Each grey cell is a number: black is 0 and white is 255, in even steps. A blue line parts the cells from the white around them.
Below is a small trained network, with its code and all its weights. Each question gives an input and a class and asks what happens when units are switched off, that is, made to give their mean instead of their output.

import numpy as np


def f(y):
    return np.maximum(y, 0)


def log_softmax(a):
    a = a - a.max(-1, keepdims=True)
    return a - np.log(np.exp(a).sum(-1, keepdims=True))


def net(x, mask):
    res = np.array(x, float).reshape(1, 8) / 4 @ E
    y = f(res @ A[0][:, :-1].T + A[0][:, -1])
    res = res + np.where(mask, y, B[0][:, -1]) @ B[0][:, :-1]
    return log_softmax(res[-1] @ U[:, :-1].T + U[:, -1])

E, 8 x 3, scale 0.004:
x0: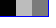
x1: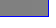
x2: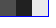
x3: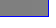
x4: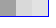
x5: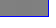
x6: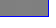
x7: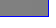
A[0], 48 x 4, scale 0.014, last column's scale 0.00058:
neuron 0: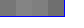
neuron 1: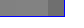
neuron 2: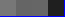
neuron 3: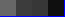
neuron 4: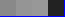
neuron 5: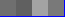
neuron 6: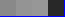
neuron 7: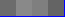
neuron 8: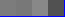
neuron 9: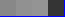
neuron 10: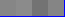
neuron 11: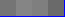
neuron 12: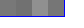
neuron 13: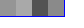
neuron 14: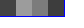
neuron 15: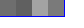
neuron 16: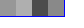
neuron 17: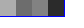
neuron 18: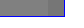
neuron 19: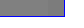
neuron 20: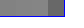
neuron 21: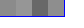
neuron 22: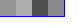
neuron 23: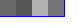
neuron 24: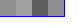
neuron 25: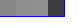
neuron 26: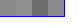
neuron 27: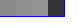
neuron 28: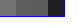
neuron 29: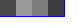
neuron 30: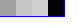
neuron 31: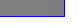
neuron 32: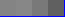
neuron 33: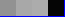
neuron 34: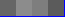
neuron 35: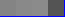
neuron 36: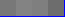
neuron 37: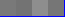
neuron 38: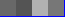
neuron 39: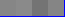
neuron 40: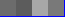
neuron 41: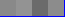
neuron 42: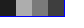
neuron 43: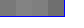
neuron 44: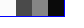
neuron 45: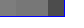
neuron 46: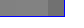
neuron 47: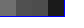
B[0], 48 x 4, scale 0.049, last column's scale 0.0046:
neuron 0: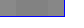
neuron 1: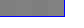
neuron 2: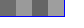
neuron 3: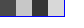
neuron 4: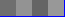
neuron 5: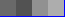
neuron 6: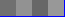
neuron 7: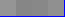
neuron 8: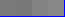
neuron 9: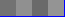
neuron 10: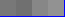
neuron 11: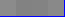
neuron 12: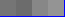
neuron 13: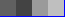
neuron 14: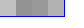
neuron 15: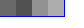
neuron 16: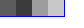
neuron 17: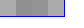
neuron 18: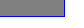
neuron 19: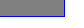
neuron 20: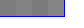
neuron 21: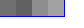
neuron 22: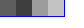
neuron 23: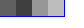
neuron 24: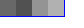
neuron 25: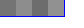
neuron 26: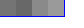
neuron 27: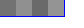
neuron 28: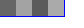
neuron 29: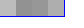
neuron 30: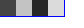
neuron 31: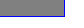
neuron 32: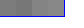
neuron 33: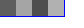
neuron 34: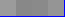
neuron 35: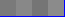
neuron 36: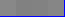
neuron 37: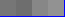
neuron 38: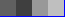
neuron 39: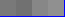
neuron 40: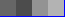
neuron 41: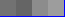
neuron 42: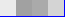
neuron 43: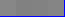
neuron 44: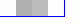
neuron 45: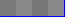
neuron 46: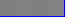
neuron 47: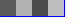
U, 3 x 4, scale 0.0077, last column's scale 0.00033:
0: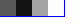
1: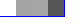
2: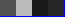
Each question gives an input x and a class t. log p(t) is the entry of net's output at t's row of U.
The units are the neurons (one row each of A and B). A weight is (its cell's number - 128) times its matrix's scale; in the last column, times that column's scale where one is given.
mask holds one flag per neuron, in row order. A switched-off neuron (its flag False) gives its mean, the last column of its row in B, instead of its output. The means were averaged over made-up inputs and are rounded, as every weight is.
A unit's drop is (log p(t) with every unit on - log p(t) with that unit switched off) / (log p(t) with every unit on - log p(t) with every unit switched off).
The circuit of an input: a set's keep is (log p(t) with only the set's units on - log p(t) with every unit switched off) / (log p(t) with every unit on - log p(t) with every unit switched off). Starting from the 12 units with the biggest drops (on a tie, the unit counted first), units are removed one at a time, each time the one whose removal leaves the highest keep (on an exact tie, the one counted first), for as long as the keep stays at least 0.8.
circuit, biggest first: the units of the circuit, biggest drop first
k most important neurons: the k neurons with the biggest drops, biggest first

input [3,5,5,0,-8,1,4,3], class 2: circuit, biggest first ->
[neuron 3]
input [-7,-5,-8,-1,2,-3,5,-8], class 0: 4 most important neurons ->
[neuron 16; neuron 22; neuron 13; neuron 42]
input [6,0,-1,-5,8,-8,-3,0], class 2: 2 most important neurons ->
[neuron 30; neuron 44]
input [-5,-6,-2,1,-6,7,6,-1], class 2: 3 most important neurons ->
[neuron 3; neuron 42; neuron 47]
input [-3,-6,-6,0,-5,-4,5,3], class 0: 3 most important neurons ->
[neuron 30; neuron 16; neuron 22]
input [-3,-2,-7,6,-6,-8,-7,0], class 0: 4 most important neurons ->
[neuron 16; neuron 22; neuron 30; neuron 13]
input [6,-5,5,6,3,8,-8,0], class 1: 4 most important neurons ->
[neuron 42; neuron 14; neuron 29; neuron 16]
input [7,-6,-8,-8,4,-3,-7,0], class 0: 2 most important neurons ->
[neuron 44; neuron 16]
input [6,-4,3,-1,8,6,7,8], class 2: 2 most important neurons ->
[neuron 30; neuron 44]
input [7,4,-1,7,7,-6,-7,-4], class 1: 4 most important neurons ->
[neuron 42; neuron 14; neuron 3; neuron 29]
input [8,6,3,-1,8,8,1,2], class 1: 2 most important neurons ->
[neuron 42; neuron 14]
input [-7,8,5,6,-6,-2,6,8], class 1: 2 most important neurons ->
[neuron 44; neuron 30]
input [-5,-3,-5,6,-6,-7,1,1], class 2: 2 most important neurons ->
[neuron 3; neuron 47]
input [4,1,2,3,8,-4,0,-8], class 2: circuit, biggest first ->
[neuron 30]
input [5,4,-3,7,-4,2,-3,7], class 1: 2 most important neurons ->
[neuron 42; neuron 30]
